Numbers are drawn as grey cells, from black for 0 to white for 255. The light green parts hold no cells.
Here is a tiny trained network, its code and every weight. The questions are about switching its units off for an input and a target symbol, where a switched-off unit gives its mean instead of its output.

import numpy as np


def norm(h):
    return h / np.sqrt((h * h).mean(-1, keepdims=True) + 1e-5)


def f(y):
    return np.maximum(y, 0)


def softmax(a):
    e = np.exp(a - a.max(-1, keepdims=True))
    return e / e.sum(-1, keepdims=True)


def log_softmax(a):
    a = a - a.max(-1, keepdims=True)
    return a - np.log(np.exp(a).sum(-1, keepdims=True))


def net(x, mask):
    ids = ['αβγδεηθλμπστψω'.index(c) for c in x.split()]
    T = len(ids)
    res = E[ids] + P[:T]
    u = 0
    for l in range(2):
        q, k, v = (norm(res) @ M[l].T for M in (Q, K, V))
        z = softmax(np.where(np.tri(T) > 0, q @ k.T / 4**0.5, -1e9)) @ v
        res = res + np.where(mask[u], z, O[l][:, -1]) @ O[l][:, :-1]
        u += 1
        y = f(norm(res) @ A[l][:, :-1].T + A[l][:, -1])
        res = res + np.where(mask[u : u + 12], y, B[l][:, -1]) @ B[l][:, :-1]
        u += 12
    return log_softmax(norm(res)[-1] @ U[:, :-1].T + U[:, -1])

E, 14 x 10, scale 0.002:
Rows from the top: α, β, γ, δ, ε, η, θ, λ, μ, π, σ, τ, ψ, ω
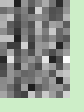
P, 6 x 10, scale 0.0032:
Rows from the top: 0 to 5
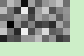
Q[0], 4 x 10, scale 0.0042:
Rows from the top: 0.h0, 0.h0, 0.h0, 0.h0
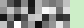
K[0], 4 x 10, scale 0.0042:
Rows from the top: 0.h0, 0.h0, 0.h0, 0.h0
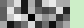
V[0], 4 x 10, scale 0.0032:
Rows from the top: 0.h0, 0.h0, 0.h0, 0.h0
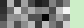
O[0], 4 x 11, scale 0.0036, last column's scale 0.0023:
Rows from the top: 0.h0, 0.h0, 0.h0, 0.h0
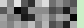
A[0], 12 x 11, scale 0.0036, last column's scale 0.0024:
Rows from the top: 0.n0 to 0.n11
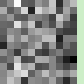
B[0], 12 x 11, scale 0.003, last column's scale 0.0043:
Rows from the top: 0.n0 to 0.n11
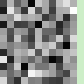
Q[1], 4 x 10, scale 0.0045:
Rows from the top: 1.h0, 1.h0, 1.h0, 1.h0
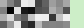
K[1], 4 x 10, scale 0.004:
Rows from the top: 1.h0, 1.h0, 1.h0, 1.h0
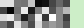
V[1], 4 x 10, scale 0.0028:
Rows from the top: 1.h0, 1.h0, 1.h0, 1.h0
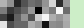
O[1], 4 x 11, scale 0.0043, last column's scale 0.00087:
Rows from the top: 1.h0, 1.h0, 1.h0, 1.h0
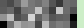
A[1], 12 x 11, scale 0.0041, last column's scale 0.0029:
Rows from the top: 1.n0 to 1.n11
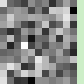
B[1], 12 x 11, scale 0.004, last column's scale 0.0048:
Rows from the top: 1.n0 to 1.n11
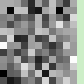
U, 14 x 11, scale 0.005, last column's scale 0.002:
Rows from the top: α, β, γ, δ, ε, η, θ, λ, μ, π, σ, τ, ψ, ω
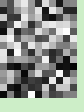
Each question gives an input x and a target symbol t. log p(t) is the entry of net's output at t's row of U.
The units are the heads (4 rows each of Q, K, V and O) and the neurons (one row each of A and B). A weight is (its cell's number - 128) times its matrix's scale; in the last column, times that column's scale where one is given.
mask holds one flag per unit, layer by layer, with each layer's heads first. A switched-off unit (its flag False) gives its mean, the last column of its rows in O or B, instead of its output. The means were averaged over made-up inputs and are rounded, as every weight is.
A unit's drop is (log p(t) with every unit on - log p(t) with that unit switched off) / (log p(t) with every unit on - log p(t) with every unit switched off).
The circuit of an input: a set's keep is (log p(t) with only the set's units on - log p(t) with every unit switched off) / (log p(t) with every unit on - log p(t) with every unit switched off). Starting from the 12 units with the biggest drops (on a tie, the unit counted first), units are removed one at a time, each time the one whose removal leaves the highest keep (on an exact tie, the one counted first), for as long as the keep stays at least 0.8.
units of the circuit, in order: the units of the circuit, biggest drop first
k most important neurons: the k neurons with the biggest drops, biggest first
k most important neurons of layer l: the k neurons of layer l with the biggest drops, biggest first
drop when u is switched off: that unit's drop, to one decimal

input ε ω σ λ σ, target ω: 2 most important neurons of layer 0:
0.n1, 0.n11
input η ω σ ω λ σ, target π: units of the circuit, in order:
0.h0, 0.n1
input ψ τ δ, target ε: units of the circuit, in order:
0.n1, 0.n0
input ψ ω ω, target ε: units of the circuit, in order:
0.n0
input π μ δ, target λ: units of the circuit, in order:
0.h0, 0.n8
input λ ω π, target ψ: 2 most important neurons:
1.n11, 1.n9
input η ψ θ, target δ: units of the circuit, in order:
0.h0, 0.n1
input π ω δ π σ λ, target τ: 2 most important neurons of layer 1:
1.n5, 1.n1
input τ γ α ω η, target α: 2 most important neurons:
0.n11, 0.n1
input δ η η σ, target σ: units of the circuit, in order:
1.n0, 1.h0
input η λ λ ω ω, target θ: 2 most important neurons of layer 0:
0.n1, 0.n10
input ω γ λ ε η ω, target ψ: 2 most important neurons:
1.n9, 1.n11
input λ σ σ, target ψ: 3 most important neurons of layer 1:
1.n11, 1.n9, 1.n3
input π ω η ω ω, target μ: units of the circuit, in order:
0.h0
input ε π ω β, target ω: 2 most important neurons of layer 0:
0.n7, 0.n3
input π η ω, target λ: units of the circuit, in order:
0.h0, 0.n8
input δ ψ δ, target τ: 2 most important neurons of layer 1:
1.n1, 1.n5
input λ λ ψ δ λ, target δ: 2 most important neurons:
0.n1, 0.n11
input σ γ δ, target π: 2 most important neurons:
0.n6, 1.n11
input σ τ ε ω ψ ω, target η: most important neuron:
0.n6
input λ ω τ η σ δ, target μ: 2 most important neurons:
1.n9, 0.n1
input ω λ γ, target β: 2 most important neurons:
1.n10, 0.n6
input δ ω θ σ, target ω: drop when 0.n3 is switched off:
0.2
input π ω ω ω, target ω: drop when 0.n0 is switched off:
0.0
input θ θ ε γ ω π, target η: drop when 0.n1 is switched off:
0.1
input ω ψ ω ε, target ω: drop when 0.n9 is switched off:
0.1
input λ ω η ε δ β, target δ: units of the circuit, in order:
0.h0
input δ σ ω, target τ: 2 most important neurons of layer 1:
1.n1, 1.n5
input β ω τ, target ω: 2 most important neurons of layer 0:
0.n6, 0.n5
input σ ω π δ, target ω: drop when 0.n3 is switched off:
0.2
